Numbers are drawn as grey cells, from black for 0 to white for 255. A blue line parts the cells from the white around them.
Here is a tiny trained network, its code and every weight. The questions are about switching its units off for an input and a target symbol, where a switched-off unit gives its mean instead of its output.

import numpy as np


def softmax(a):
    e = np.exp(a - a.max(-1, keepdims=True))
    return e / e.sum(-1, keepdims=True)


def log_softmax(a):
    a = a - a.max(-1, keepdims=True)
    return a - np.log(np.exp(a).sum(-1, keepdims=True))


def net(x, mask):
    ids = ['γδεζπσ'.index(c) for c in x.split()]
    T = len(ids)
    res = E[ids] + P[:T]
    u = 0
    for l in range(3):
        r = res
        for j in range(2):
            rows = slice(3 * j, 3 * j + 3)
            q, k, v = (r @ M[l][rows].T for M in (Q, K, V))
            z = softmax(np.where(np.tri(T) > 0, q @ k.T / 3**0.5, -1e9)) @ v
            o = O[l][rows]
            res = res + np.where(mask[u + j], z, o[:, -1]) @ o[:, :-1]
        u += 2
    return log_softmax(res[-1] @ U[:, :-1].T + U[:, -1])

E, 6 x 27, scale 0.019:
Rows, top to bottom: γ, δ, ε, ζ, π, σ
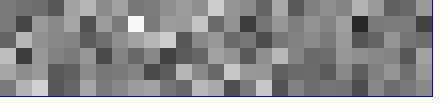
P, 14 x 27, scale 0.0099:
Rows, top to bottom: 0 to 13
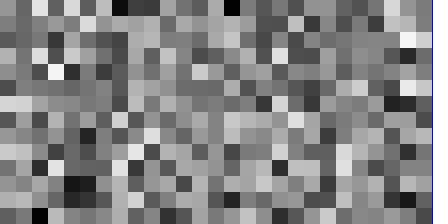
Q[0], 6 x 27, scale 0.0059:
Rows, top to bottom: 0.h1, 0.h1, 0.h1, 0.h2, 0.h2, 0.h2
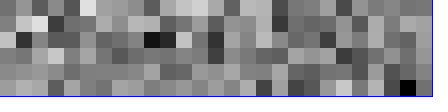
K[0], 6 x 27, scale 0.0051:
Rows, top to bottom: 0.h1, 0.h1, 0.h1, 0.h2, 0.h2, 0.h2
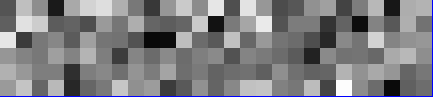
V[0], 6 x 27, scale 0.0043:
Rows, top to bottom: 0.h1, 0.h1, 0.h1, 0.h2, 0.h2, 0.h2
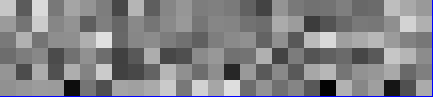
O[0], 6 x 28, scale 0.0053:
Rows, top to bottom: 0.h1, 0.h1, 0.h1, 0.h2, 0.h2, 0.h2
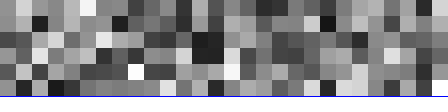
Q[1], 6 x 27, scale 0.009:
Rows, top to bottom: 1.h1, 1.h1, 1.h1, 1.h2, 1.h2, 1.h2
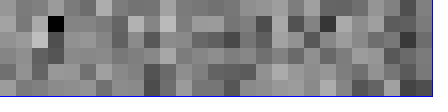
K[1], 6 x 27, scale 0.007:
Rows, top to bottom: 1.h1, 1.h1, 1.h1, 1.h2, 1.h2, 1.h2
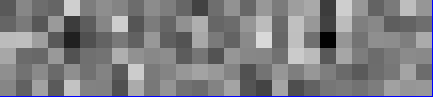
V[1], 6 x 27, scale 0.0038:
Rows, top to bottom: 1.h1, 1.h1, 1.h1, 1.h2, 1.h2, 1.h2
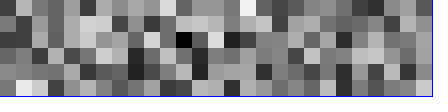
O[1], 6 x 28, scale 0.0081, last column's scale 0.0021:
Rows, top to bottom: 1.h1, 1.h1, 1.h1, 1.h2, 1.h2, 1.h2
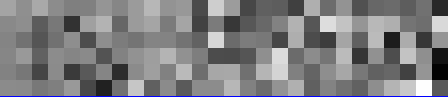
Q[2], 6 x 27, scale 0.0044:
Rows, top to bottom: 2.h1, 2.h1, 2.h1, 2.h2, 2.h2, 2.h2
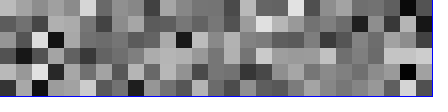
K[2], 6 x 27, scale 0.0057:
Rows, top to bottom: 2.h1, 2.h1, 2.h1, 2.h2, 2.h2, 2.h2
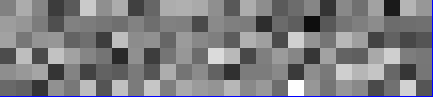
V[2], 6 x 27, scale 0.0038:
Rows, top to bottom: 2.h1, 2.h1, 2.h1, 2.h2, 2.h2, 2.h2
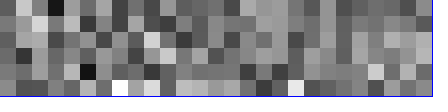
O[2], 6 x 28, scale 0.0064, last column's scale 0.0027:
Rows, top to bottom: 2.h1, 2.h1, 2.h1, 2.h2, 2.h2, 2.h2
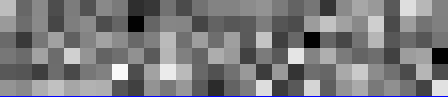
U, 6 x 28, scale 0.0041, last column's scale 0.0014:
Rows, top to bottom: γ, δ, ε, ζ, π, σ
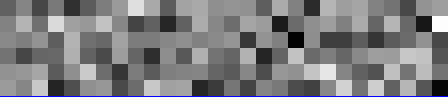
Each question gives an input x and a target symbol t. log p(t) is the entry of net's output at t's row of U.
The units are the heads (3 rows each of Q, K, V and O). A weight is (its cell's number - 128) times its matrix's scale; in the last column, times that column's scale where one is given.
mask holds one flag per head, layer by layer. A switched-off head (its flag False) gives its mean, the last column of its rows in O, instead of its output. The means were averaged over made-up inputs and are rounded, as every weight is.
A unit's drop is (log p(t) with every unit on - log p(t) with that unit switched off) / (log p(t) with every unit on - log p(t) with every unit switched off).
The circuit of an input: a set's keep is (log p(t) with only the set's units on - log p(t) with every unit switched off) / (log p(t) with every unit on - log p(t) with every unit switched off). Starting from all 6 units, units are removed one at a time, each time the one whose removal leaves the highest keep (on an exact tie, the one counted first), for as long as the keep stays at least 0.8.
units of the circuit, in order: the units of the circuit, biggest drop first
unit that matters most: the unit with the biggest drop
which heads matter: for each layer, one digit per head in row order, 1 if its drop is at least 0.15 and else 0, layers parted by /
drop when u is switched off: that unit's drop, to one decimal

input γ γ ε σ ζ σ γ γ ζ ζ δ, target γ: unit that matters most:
0.h2
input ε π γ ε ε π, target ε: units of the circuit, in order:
(1.h1 0.h2)
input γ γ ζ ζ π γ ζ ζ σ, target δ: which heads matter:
00 / 11 / 01
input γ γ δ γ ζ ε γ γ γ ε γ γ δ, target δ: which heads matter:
00 / 01 / 00
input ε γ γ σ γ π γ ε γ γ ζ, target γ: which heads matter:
11 / 00 / 01
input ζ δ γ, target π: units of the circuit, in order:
(2.h1 1.h1)
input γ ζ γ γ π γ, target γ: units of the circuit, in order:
(1.h1 2.h2 2.h1)
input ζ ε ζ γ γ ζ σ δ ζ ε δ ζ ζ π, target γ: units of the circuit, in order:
(0.h1 1.h2 0.h2 2.h2)
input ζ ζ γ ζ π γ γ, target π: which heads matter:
01 / 10 / 01
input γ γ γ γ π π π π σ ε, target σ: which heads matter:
01 / 10 / 00
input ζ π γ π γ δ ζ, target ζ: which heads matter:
01 / 10 / 00
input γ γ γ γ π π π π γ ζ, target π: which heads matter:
00 / 10 / 01
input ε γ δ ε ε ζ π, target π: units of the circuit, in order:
(0.h2 1.h1)
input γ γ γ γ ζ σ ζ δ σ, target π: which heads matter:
00 / 11 / 10
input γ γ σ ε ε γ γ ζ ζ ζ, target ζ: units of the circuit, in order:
(1.h1 0.h2)
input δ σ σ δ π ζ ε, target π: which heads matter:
01 / 10 / 01
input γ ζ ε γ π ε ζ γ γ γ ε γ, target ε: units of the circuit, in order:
(1.h1)
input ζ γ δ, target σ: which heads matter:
11 / 11 / 10
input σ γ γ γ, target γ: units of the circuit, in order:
(0.h2 1.h2)
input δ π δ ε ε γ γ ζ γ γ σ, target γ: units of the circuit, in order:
(0.h1 0.h2 2.h2)
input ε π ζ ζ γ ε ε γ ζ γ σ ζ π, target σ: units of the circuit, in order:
(0.h2)
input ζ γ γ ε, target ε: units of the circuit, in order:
(0.h2 1.h1)
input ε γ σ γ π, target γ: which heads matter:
01 / 01 / 01
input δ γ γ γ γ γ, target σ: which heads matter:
01 / 11 / 10
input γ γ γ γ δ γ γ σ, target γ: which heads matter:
11 / 01 / 01
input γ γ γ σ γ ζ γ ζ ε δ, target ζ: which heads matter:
01 / 10 / 01
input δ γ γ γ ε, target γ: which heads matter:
11 / 01 / 01
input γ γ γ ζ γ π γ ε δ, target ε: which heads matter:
00 / 10 / 00
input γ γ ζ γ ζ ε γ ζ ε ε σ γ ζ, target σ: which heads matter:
01 / 10 / 00
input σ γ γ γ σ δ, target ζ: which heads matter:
10 / 01 / 00
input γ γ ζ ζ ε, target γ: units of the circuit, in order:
(0.h1 1.h2 0.h2 2.h2)
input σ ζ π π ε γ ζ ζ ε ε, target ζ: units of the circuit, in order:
(1.h1 2.h2)
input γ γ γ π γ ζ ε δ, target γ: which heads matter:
01 / 01 / 01
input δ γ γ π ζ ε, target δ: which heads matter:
00 / 10 / 01
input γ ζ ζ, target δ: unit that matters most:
0.h1
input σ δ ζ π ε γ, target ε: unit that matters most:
1.h1
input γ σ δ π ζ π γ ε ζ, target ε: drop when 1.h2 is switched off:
0.0
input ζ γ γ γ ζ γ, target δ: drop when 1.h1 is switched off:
0.4
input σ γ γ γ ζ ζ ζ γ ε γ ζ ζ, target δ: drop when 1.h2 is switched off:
0.2
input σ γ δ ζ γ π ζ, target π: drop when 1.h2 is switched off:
0.0
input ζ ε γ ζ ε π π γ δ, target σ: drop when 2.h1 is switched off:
0.1
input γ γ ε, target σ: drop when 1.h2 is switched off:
0.3
